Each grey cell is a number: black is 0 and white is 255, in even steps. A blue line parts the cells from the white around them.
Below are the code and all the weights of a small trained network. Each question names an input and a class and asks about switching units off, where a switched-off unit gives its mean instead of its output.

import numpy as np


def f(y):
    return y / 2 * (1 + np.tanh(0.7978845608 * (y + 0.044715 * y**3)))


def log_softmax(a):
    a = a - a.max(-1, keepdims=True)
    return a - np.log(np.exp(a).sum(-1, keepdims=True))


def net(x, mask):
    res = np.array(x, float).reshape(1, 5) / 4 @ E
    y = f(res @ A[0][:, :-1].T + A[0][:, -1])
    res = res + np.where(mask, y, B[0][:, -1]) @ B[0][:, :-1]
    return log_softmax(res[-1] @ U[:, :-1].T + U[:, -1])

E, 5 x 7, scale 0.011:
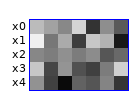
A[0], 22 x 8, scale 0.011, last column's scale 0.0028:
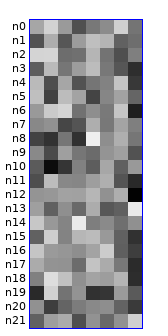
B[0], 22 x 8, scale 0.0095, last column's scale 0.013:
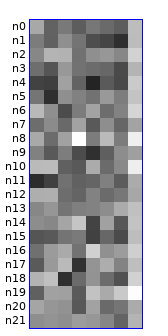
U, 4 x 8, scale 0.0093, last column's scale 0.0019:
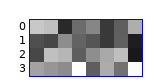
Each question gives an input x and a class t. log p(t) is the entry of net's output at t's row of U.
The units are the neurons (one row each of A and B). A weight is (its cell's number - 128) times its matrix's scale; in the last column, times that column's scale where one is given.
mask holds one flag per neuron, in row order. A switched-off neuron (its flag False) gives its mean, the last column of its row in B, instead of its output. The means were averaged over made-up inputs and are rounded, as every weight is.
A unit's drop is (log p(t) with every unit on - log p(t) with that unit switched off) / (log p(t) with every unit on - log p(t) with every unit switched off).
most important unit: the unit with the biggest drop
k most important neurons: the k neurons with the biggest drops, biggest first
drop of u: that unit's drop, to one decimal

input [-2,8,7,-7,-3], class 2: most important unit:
n2
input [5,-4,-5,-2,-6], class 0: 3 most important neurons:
[n18; n8; n6]
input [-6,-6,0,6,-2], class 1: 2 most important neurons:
[n4; n9]
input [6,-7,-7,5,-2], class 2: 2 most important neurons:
[n19; n8]
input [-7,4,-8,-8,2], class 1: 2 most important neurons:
[n1; n11]
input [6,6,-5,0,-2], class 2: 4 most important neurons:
[n16; n8; n17; n2]
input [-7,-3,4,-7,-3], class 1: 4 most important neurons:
[n11; n1; n3; n15]
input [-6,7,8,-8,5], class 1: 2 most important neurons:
[n1; n3]
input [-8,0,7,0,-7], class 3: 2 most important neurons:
[n8; n10]
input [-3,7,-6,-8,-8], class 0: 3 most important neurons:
[n18; n6; n12]
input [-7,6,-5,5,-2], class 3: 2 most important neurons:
[n8; n19]
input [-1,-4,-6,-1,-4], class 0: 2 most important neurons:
[n18; n17]
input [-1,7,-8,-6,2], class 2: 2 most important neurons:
[n16; n2]
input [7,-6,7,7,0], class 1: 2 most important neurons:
[n8; n5]
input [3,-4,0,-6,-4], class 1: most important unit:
n15
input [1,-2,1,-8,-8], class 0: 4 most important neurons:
[n18; n6; n12; n4]
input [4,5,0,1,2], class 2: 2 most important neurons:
[n8; n16]
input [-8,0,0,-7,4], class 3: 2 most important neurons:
[n8; n4]
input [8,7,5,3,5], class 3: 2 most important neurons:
[n14; n19]
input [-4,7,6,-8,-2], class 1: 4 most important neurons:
[n1; n15; n3; n11]
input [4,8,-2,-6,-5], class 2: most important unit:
n16
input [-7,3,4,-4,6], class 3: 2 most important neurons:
[n8; n18]
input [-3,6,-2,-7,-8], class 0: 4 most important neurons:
[n18; n6; n12; n4]
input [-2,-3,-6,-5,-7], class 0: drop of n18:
0.4
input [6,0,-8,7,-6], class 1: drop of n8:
0.2
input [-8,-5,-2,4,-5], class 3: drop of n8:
0.8
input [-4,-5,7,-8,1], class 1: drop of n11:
0.0
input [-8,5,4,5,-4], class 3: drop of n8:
1.2
